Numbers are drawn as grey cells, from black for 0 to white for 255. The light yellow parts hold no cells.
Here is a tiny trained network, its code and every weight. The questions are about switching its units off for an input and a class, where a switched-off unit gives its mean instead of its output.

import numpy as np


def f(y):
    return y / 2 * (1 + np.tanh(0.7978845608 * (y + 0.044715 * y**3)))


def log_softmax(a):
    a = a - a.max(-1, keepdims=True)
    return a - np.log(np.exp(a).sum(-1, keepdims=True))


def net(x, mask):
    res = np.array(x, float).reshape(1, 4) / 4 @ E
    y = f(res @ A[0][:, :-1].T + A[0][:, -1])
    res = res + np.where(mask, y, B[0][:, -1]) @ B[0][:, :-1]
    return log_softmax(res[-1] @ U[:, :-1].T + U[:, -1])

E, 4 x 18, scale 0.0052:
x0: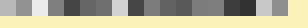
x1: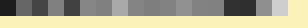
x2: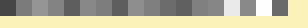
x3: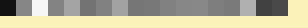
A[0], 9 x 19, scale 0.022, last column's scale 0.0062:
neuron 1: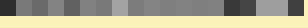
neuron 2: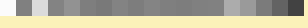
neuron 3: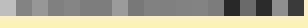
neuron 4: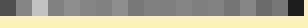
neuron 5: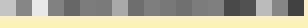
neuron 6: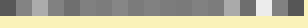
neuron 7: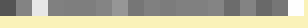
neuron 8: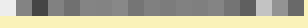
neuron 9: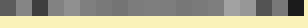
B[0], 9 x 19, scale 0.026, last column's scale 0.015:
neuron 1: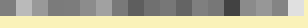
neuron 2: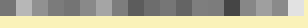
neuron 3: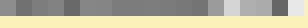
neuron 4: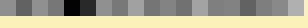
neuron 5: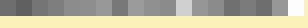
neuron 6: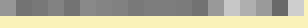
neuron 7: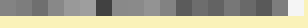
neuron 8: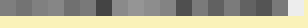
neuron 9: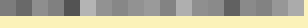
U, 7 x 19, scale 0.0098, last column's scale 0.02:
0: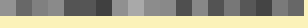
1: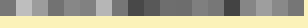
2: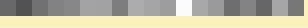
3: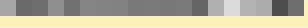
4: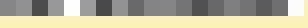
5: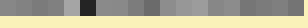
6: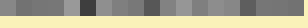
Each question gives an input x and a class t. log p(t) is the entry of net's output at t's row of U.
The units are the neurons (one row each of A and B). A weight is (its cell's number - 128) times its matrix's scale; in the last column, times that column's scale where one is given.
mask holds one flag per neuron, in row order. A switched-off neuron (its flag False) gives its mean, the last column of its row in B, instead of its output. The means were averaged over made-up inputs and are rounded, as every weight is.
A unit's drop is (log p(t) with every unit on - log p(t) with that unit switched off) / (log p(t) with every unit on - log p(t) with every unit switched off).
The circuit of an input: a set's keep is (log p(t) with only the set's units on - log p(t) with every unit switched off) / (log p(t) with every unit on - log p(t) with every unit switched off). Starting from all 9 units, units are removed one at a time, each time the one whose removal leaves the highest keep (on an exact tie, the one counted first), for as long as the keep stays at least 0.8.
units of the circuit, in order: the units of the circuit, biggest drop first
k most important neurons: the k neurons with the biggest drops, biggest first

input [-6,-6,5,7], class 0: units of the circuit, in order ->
[neuron 4]
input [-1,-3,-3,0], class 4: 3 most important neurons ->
[neuron 1; neuron 4; neuron 6]
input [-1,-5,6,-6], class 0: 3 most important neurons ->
[neuron 8; neuron 3; neuron 1]
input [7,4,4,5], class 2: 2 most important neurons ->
[neuron 5; neuron 8]
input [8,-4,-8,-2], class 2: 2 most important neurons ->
[neuron 5; neuron 6]
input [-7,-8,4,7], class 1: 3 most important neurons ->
[neuron 2; neuron 8; neuron 5]
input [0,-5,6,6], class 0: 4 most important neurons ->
[neuron 3; neuron 7; neuron 4; neuron 1]
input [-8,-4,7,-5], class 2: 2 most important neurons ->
[neuron 9; neuron 3]
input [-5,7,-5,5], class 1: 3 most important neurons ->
[neuron 1; neuron 5; neuron 8]
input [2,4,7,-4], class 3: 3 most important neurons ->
[neuron 6; neuron 7; neuron 2]
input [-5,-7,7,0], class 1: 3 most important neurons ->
[neuron 2; neuron 3; neuron 5]
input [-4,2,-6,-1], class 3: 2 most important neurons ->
[neuron 5; neuron 3]
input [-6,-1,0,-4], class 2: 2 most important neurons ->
[neuron 9; neuron 7]
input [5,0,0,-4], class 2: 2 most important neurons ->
[neuron 5; neuron 7]
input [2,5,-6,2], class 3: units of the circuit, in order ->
[neuron 3]
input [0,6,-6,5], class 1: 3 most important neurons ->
[neuron 1; neuron 8; neuron 6]
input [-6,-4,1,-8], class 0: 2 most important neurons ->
[neuron 8; neuron 5]
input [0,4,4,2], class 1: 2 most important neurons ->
[neuron 3; neuron 1]
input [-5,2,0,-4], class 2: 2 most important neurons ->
[neuron 7; neuron 9]
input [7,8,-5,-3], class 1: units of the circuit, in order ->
[neuron 1]
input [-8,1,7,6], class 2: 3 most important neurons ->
[neuron 9; neuron 3; neuron 8]
